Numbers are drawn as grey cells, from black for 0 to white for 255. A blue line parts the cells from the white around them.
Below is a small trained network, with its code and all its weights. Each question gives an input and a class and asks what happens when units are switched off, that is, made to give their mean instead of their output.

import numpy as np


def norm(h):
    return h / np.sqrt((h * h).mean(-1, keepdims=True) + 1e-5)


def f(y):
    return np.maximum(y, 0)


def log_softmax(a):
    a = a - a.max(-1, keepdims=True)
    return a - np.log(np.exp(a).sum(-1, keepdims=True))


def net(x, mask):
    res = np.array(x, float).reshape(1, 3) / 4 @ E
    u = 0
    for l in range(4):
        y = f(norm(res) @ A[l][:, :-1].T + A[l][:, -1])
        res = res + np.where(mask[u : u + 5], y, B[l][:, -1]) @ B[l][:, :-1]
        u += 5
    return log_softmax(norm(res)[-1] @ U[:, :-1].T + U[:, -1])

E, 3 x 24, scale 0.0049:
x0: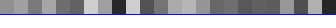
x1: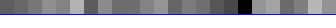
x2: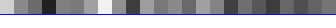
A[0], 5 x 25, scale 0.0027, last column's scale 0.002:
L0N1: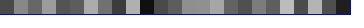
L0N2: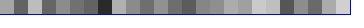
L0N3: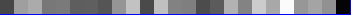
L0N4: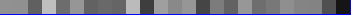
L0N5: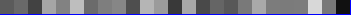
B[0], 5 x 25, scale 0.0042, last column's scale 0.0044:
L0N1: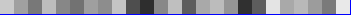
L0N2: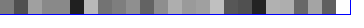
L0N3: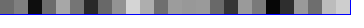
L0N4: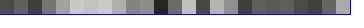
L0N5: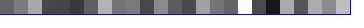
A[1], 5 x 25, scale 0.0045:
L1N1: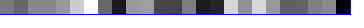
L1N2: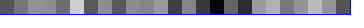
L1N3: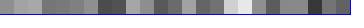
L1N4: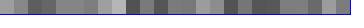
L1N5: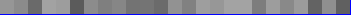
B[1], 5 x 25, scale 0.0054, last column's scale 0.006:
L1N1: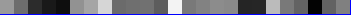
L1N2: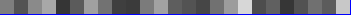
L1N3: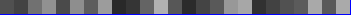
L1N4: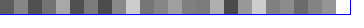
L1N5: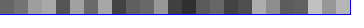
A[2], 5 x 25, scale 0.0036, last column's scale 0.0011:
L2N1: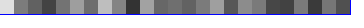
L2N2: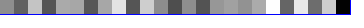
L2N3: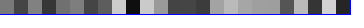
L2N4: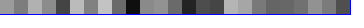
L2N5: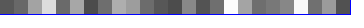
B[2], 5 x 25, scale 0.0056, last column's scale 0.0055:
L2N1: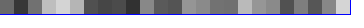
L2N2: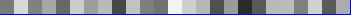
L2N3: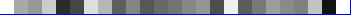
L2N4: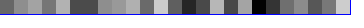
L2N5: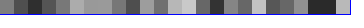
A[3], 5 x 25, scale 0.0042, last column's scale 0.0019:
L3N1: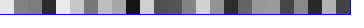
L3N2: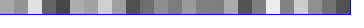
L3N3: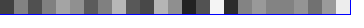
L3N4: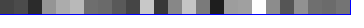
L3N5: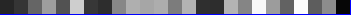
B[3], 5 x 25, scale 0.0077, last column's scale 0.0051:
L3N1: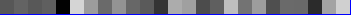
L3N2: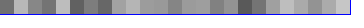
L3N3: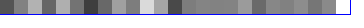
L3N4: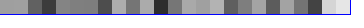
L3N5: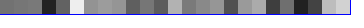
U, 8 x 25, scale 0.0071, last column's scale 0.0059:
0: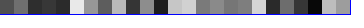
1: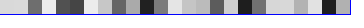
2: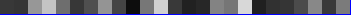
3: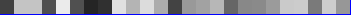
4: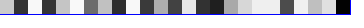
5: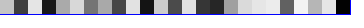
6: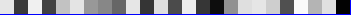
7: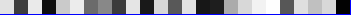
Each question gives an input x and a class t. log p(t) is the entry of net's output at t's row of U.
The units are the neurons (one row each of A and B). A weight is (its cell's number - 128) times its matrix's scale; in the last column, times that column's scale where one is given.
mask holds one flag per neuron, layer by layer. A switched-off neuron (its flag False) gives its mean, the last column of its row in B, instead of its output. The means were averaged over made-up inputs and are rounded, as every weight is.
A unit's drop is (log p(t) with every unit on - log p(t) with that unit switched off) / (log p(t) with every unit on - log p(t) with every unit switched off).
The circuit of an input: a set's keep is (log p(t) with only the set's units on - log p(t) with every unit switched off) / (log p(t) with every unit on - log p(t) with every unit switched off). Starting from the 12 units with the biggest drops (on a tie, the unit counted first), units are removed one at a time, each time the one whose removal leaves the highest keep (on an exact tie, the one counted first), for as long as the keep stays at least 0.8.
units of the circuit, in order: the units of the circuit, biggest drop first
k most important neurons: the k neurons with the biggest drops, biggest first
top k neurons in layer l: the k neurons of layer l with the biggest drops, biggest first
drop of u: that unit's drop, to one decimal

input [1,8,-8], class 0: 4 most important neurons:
(L0N3; L2N5; L3N5; L1N3)
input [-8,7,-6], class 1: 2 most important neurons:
(L2N3; L1N4)
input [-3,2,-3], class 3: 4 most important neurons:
(L0N2; L0N5; L1N2; L2N3)
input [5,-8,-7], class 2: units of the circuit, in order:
(L1N3)
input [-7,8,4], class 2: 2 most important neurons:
(L1N2; L0N1)
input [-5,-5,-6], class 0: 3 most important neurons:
(L2N5; L0N2; L0N3)
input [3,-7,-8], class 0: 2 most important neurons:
(L2N5; L0N3)
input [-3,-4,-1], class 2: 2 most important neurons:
(L0N1; L1N5)
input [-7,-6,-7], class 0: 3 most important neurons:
(L2N5; L0N3; L3N5)
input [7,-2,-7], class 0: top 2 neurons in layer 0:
(L0N2; L0N3)
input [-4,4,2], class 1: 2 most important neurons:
(L2N3; L0N3)
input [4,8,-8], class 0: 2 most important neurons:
(L0N3; L2N5)
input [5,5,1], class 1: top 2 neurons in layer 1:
(L1N3; L1N5)
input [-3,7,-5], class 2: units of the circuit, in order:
(L1N2)
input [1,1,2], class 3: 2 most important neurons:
(L2N3; L1N4)
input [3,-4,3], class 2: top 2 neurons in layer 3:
(L3N4; L3N2)
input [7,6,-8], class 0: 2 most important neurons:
(L2N3; L0N2)
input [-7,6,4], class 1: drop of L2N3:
1.2
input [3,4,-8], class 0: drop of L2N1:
0.0
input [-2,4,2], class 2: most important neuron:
(L0N2)
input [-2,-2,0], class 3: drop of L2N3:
0.7
